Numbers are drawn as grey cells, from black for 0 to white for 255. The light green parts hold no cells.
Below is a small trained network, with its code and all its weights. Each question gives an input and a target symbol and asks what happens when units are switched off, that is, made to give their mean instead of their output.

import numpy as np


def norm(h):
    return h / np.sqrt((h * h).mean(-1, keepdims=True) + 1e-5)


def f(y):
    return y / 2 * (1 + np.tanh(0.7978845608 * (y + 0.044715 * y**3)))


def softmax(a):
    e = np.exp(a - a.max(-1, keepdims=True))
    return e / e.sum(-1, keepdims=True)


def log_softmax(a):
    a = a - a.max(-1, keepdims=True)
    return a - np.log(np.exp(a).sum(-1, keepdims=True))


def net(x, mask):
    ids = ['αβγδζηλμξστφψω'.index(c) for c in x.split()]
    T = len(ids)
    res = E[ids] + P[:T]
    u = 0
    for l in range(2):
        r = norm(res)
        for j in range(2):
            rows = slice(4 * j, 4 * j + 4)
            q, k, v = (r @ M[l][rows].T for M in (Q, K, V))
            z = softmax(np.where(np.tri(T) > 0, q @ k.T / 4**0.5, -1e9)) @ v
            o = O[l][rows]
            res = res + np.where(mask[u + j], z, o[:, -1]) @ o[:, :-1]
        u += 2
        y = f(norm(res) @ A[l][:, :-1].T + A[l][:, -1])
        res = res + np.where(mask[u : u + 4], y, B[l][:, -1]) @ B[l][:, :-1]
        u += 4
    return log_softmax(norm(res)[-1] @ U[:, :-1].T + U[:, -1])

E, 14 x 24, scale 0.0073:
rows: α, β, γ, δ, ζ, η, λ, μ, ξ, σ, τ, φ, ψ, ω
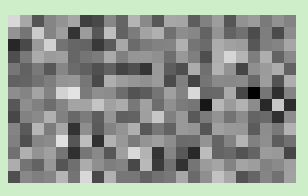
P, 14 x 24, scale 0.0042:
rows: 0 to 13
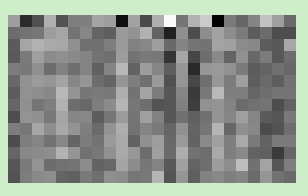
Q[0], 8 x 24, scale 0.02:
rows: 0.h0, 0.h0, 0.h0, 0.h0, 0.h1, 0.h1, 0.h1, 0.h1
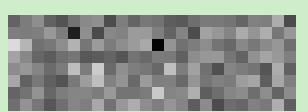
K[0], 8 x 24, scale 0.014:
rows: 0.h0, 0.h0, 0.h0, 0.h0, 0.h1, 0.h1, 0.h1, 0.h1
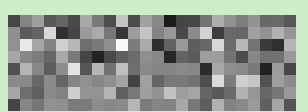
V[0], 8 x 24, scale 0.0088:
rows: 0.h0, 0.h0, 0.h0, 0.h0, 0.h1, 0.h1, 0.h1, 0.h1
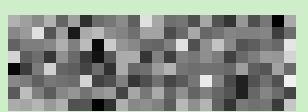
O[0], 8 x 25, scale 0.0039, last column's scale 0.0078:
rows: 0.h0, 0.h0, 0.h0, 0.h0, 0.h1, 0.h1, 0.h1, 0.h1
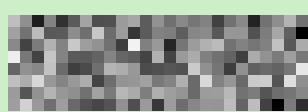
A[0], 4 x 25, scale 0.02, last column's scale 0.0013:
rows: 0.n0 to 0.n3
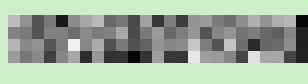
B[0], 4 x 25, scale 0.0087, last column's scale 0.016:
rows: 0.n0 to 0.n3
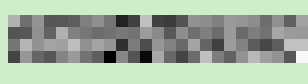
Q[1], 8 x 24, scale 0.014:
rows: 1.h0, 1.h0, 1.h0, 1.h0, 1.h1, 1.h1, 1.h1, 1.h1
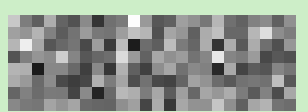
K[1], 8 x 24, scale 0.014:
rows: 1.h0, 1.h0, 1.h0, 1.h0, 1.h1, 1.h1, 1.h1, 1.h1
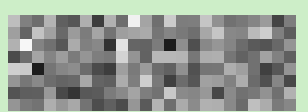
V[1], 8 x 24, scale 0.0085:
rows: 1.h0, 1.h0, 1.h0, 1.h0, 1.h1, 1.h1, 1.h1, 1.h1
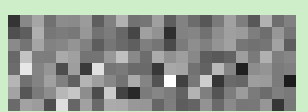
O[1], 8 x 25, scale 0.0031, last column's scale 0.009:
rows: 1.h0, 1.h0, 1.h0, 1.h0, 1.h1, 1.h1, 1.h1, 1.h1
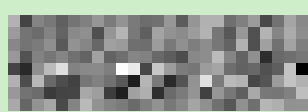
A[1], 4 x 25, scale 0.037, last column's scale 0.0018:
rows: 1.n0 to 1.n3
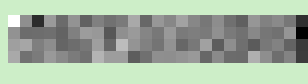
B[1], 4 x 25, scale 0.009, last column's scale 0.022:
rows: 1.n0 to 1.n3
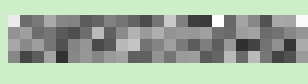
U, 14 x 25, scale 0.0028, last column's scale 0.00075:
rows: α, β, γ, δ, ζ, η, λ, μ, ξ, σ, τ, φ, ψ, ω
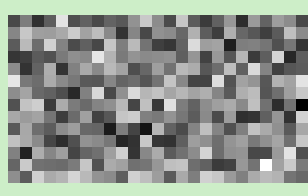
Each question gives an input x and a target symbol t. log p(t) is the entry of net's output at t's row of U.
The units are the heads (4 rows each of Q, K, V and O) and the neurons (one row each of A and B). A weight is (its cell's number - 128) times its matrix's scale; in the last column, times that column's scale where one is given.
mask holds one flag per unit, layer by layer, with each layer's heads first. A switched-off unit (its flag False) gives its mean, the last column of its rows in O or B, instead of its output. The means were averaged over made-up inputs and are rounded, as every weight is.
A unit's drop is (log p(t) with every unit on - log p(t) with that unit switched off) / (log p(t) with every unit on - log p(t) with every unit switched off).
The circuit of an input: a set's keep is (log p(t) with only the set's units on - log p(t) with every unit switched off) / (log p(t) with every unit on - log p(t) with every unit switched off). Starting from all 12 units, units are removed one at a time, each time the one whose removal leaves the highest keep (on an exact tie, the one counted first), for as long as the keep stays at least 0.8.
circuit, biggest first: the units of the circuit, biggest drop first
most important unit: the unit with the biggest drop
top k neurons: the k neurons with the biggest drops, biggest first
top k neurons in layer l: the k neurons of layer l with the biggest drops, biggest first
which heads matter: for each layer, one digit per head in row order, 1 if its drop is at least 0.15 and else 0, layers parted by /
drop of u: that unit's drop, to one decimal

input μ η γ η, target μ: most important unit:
0.h0
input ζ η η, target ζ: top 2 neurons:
(1.n3 0.n3)
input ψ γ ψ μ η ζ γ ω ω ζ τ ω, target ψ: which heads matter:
11 / 00
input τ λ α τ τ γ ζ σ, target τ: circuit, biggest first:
(0.n3 1.h1 1.n0)
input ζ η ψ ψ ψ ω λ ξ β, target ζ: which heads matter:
10 / 00
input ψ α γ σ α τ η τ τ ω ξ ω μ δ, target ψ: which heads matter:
01 / 00
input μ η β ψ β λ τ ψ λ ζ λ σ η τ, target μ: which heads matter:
10 / 00
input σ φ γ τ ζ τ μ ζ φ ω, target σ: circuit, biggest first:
(0.h0 0.n3)
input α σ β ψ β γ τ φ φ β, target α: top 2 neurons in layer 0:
(0.n1 0.n3)
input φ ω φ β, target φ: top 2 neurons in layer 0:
(0.n1 0.n3)
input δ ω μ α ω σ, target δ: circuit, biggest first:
(0.h1 0.h0)
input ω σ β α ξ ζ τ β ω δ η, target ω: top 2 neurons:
(1.n0 0.n3)
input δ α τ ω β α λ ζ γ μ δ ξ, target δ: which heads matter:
01 / 00
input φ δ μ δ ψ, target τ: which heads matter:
00 / 00
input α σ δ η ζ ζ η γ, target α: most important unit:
0.n1
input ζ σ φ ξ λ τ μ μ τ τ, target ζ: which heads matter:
10 / 00
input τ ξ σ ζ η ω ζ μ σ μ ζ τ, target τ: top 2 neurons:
(0.n3 0.n0)
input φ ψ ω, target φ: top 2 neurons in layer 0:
(0.n1 0.n3)
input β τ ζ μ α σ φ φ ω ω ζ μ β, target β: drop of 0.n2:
0.9
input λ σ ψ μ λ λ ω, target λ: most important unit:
1.n1
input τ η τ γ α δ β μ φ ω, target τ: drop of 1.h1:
0.3
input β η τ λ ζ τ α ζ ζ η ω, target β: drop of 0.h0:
1.0
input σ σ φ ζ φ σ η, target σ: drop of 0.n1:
0.0
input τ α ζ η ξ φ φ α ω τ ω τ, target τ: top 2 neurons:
(0.n3 1.n0)
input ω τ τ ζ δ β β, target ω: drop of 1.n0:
0.1
